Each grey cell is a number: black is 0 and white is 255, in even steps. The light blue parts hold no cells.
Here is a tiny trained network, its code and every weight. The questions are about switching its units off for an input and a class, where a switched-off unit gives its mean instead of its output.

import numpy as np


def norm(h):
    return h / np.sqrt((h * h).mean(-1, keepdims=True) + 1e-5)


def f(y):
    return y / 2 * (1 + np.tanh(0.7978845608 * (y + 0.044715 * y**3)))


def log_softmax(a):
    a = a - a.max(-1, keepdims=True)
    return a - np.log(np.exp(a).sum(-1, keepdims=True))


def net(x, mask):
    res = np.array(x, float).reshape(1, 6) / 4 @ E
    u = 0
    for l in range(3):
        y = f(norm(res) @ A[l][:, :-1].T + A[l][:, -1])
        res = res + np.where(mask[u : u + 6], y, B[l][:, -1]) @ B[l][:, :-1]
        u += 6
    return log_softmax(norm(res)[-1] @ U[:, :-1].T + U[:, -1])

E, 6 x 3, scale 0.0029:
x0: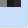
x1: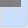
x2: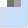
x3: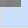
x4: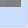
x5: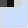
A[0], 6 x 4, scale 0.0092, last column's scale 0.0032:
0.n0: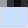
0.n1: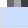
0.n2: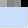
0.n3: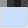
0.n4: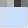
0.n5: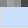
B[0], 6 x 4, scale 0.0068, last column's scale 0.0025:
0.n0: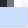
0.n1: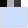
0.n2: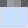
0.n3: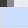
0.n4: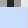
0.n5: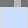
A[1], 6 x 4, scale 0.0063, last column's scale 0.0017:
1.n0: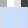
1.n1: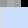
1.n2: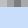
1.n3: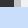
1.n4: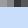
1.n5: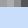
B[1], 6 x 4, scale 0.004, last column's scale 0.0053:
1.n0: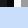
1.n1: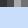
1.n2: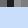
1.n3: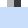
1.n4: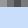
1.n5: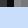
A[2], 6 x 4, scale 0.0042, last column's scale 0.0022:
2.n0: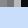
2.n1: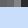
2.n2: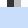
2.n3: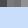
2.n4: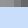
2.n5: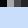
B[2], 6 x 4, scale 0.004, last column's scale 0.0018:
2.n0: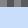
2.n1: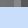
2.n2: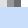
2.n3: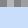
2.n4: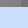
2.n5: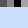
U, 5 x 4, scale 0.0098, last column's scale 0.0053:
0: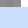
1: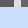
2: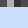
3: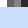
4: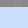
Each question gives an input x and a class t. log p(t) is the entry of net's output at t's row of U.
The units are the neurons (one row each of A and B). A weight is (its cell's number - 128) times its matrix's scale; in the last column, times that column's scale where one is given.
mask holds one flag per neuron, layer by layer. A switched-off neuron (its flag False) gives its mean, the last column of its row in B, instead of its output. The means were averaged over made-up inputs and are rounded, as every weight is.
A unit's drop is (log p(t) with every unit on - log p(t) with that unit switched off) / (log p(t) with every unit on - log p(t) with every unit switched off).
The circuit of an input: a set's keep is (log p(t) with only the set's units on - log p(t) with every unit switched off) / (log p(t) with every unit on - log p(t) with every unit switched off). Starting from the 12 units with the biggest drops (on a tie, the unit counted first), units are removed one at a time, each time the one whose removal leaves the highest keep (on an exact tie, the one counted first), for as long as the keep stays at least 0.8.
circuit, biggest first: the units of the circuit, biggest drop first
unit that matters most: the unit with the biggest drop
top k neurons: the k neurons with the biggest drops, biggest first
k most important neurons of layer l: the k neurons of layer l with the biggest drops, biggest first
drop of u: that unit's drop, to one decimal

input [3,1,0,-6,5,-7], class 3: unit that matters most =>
0.n4
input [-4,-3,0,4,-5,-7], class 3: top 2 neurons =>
0.n0, 0.n3
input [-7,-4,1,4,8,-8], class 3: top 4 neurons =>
0.n0, 0.n3, 0.n4, 2.n2
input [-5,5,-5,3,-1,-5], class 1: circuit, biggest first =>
0.n1, 1.n0
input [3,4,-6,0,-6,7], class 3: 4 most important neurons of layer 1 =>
1.n3, 1.n0, 1.n1, 1.n5
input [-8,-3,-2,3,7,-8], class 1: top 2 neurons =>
1.n0, 1.n3
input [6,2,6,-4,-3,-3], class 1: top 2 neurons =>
0.n0, 0.n3
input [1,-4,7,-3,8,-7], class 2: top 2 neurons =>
0.n1, 1.n3
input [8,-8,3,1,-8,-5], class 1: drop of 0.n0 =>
0.8
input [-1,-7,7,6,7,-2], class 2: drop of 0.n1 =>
1.1
